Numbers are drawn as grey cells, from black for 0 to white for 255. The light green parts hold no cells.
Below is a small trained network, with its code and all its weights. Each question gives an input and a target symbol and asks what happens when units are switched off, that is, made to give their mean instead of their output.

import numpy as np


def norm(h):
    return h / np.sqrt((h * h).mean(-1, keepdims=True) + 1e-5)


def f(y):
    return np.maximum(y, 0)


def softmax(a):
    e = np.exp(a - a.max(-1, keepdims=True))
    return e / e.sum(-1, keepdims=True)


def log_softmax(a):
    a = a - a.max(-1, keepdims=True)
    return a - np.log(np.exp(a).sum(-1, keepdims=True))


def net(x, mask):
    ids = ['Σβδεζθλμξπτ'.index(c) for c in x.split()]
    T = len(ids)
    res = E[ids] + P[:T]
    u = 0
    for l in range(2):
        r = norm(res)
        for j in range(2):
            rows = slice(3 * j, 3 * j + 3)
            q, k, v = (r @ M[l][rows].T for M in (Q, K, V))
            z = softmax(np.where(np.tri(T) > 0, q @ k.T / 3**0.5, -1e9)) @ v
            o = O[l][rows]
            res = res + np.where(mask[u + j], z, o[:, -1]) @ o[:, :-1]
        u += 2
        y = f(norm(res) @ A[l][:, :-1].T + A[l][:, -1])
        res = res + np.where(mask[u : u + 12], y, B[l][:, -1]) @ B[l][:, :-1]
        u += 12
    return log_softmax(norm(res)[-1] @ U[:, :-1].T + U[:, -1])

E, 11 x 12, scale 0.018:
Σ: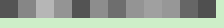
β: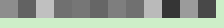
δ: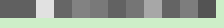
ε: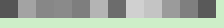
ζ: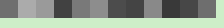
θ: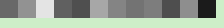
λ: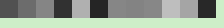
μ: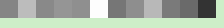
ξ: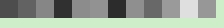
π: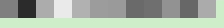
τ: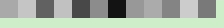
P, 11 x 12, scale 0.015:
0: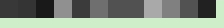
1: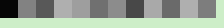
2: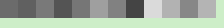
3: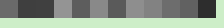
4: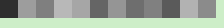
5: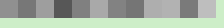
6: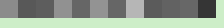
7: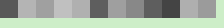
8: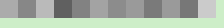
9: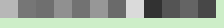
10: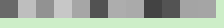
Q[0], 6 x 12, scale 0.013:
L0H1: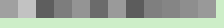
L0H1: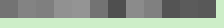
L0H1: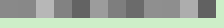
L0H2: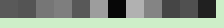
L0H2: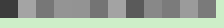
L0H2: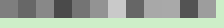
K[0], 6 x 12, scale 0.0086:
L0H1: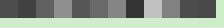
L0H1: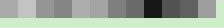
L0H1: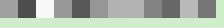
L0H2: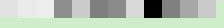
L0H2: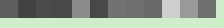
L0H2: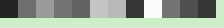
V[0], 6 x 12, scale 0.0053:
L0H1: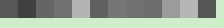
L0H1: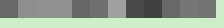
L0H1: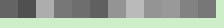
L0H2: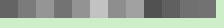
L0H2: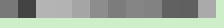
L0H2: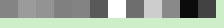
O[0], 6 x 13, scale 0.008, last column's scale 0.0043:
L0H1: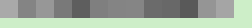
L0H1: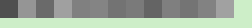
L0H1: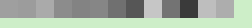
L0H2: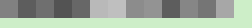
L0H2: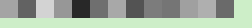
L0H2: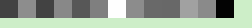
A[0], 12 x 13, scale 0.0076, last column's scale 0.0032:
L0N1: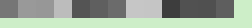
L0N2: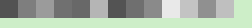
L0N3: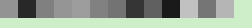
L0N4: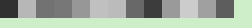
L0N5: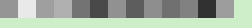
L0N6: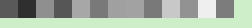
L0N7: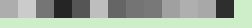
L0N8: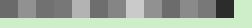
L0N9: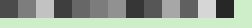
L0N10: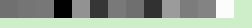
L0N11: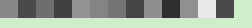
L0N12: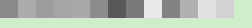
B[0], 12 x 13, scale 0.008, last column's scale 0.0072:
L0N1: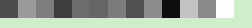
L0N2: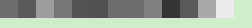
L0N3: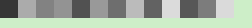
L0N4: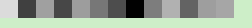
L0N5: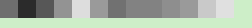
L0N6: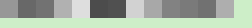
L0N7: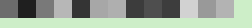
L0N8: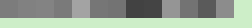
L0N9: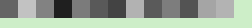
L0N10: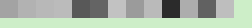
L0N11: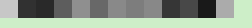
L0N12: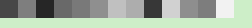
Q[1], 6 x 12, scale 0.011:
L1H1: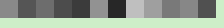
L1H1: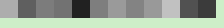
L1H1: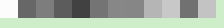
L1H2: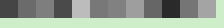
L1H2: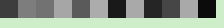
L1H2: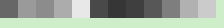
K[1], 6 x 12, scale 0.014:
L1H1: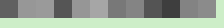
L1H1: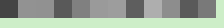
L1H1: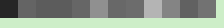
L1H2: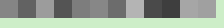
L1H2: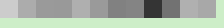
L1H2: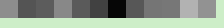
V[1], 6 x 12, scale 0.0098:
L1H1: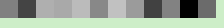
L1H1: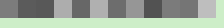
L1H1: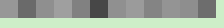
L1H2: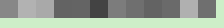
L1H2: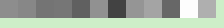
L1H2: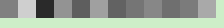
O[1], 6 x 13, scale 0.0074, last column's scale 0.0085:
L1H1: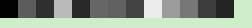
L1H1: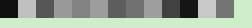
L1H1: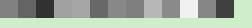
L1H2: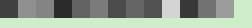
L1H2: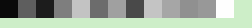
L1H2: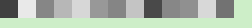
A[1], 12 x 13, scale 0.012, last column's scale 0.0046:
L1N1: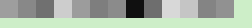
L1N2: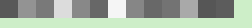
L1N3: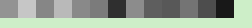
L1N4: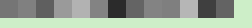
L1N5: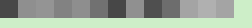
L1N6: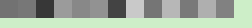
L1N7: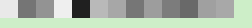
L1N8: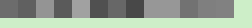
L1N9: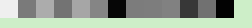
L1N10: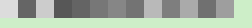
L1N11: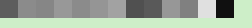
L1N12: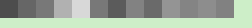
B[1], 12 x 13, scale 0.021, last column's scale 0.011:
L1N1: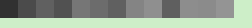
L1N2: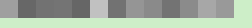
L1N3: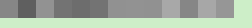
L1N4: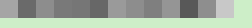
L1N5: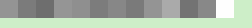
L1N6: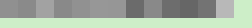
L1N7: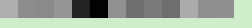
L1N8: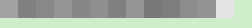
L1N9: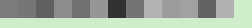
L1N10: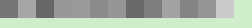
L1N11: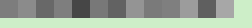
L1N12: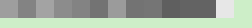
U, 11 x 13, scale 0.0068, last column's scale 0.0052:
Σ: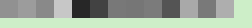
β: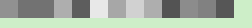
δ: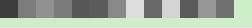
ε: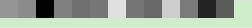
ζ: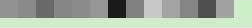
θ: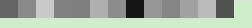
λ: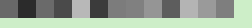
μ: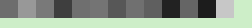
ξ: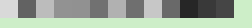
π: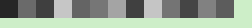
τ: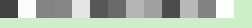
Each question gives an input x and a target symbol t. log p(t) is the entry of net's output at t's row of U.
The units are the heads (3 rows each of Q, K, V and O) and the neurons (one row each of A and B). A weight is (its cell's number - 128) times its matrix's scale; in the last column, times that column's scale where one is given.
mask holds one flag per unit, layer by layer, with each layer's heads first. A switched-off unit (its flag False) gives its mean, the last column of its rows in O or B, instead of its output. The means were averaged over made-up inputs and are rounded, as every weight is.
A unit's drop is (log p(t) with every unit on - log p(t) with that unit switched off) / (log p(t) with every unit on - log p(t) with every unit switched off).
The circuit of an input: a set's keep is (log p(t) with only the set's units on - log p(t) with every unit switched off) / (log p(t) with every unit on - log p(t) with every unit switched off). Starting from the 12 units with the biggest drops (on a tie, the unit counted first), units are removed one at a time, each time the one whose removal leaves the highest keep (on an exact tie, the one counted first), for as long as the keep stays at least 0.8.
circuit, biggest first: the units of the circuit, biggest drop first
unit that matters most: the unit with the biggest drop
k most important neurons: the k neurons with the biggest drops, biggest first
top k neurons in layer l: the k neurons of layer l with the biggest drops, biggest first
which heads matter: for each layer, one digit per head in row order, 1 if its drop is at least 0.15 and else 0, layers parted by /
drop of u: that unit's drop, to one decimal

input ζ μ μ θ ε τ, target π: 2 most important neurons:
[L1N1 L0N7]
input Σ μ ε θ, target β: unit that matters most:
L1H2
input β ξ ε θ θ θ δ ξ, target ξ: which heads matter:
00 / 00
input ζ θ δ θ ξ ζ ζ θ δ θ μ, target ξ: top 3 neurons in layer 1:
[L1N12 L1N4 L1N10]
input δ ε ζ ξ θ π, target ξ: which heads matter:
01 / 00
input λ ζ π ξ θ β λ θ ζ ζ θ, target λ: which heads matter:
00 / 10
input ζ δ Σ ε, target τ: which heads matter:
01 / 10
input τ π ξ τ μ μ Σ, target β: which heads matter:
01 / 01
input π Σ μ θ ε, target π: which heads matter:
00 / 10
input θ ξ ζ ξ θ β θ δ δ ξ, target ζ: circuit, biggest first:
[L0H2 L1N9]
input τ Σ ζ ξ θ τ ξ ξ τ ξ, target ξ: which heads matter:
00 / 01
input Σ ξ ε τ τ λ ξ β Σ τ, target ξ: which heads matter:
01 / 01
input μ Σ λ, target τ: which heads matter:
00 / 00
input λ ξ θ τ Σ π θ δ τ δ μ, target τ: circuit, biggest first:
[L1H2]
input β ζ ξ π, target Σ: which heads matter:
00 / 01
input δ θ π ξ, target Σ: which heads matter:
00 / 01
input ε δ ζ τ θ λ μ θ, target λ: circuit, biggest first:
[L0N10 L0N6 L1N1 L1H1]
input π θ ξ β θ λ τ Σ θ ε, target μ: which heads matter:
01 / 01
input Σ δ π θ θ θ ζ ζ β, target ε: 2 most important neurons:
[L1N10 L0N11]
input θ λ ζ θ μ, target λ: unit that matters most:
L1N1
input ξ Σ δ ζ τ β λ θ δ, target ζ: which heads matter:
00 / 01
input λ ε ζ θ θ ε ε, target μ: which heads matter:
01 / 00
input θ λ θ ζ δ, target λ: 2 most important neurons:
[L1N1 L0N10]
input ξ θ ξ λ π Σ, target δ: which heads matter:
01 / 00
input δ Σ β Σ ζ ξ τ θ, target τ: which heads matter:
00 / 11
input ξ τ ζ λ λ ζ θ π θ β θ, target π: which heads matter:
00 / 10
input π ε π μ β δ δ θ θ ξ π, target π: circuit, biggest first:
[L1H1]
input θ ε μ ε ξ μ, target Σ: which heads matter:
00 / 00
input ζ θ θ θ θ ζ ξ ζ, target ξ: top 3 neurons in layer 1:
[L1N12 L1N4 L1N10]
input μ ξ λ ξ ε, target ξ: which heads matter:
01 / 00
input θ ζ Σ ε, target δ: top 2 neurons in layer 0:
[L0N5 L0N12]
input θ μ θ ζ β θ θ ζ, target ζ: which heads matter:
11 / 01
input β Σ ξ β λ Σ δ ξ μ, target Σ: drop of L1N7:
0.6
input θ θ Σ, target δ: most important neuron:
[L1N12]
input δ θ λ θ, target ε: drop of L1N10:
0.4
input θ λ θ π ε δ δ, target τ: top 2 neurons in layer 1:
[L1N10 L1N4]
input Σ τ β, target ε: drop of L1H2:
0.2
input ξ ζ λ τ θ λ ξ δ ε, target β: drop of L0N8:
0.0
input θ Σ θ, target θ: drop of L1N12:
0.1
